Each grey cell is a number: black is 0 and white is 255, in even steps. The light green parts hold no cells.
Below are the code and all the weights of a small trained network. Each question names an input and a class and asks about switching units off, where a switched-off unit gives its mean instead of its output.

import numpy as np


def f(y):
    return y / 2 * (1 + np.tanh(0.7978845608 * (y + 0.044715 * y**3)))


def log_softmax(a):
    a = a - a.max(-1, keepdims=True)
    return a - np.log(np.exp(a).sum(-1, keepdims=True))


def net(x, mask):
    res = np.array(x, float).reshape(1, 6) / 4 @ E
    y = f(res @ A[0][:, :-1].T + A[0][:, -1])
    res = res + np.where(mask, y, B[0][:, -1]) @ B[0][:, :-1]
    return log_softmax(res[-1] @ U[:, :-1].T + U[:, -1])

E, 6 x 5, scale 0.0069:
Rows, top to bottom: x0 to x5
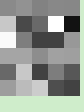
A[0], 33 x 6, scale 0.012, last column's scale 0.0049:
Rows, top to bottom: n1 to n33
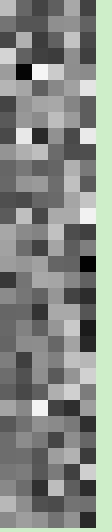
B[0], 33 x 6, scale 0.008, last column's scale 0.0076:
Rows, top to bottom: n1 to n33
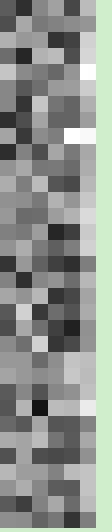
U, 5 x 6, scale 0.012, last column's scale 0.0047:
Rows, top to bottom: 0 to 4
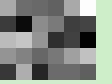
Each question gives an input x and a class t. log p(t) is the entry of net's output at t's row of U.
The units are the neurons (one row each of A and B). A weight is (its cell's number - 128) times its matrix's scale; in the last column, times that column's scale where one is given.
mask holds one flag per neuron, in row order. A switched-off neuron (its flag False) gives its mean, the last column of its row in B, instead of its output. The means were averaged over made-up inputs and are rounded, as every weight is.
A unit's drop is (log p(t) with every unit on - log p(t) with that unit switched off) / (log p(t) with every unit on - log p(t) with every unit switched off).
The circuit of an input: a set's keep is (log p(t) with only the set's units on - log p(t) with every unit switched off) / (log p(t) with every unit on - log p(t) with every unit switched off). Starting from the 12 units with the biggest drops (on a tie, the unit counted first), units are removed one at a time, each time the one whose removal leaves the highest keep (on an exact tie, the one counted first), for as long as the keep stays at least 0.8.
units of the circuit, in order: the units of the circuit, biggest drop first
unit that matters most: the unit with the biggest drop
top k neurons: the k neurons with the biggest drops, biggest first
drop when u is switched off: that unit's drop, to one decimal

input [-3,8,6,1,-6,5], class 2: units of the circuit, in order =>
[n15]
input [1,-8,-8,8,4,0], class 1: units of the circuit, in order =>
[n8, n7]
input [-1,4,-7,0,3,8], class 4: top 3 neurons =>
[n26, n10, n4]
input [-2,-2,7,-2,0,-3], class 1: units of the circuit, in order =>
[n4, n1]
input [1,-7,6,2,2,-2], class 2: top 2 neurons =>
[n3, n28]
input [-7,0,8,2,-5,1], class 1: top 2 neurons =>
[n4, n1]
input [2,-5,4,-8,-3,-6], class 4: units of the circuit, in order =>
[n9, n20]
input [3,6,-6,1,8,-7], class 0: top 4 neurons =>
[n9, n30, n14, n26]
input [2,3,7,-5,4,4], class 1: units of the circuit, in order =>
[n4, n32]
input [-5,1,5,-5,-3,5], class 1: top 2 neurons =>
[n4, n32]
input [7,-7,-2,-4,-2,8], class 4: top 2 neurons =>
[n26, n10]
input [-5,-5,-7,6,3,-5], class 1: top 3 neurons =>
[n8, n7, n18]
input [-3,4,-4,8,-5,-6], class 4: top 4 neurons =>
[n9, n20, n25, n29]
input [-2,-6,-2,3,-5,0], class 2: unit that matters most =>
n9
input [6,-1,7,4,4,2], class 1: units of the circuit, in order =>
[n4, n32, n1]
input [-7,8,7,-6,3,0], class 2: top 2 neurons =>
[n16, n31]
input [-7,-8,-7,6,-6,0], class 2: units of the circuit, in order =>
[n12, n9]
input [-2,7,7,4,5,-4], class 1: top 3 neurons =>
[n4, n1, n32]
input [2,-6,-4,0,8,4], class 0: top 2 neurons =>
[n9, n14]
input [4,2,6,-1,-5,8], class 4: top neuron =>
[n26]
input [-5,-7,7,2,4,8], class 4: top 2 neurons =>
[n26, n10]
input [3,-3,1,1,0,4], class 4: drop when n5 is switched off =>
0.3
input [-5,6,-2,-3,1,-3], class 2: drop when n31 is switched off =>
0.1
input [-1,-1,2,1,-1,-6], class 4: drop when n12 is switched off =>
0.0
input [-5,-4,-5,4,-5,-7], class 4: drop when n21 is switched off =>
0.5
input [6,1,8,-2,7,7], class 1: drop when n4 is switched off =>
0.3
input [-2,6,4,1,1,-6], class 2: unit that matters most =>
n31
